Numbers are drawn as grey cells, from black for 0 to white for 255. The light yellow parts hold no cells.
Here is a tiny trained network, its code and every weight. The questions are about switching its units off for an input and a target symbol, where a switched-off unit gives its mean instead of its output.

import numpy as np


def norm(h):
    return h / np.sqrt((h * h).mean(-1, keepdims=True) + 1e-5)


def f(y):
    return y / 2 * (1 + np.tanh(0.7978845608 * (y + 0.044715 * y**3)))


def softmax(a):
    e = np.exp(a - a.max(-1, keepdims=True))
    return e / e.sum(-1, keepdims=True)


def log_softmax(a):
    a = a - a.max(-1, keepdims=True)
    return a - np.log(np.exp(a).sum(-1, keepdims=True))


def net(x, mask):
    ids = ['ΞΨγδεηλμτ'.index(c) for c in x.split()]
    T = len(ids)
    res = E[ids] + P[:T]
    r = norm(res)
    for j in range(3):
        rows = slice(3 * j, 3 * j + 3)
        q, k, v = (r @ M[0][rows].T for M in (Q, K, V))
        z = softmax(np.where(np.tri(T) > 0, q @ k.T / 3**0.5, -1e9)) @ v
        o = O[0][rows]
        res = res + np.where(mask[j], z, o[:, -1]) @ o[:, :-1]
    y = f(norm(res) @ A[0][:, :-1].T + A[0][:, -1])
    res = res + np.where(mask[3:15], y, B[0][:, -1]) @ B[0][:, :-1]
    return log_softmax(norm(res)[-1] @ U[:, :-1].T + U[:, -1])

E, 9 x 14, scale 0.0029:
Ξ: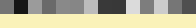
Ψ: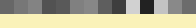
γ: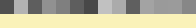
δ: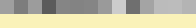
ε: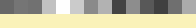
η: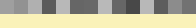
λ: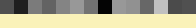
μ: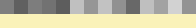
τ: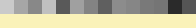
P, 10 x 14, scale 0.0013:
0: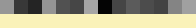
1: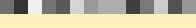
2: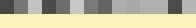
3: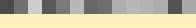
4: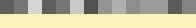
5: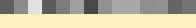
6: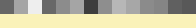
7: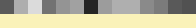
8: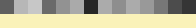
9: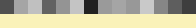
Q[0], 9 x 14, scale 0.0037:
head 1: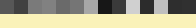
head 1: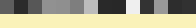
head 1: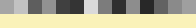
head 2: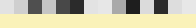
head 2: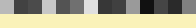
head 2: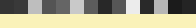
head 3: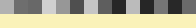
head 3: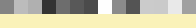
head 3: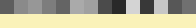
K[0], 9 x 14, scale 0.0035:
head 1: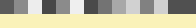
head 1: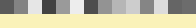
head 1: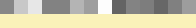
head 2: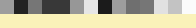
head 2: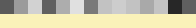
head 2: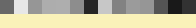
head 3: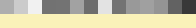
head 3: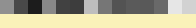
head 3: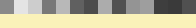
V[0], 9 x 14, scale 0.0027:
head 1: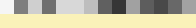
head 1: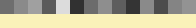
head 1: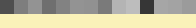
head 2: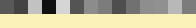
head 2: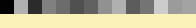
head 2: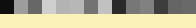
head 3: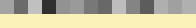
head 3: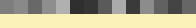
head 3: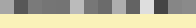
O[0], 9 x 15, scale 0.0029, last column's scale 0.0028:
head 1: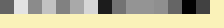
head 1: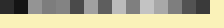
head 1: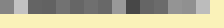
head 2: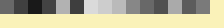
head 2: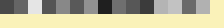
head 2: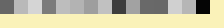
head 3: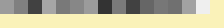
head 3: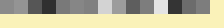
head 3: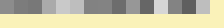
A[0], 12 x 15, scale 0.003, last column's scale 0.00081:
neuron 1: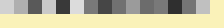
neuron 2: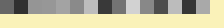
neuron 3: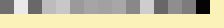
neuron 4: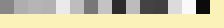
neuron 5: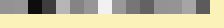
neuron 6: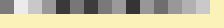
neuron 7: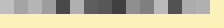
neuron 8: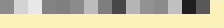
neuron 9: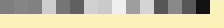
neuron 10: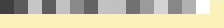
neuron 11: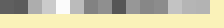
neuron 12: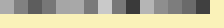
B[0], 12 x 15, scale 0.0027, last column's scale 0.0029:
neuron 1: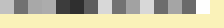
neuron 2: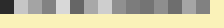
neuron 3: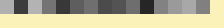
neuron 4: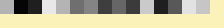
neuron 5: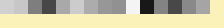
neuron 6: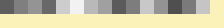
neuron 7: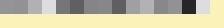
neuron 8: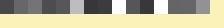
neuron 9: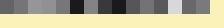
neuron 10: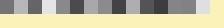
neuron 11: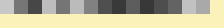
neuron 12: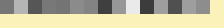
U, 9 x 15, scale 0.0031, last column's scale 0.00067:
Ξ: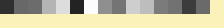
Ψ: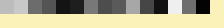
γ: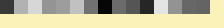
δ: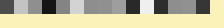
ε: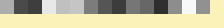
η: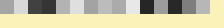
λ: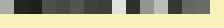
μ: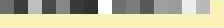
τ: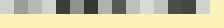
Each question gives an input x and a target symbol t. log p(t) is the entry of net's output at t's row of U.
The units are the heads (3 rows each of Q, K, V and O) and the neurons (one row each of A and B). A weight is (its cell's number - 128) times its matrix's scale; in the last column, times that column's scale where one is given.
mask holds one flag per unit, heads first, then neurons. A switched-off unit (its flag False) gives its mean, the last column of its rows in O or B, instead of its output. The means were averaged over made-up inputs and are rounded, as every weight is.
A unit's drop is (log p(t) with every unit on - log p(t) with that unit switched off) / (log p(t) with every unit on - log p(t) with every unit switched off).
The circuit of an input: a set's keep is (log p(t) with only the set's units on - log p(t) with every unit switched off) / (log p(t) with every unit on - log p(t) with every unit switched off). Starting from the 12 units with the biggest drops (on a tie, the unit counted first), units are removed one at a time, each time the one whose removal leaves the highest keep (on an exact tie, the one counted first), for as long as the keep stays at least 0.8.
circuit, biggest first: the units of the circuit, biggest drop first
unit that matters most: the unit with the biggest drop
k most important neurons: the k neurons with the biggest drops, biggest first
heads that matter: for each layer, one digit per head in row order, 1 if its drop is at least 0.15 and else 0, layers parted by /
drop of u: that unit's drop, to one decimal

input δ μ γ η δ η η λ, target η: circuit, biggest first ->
head 2; neuron 5
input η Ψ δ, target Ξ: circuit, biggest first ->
head 1; head 2
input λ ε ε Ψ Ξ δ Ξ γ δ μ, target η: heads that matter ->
000
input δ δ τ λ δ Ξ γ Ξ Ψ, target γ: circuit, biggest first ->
head 2; neuron 8
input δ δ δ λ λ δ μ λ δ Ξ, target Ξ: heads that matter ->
011
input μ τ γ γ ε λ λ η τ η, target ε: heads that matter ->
001
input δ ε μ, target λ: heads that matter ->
010
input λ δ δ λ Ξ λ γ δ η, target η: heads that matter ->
000
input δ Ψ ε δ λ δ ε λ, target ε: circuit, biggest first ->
head 2; neuron 4
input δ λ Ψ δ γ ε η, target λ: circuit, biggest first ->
head 2
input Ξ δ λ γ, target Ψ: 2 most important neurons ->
neuron 9; neuron 3
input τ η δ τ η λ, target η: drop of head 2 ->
1.1
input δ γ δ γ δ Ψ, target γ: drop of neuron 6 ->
0.0
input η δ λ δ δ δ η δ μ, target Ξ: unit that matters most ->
head 1
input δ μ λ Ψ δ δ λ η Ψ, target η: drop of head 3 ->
0.1
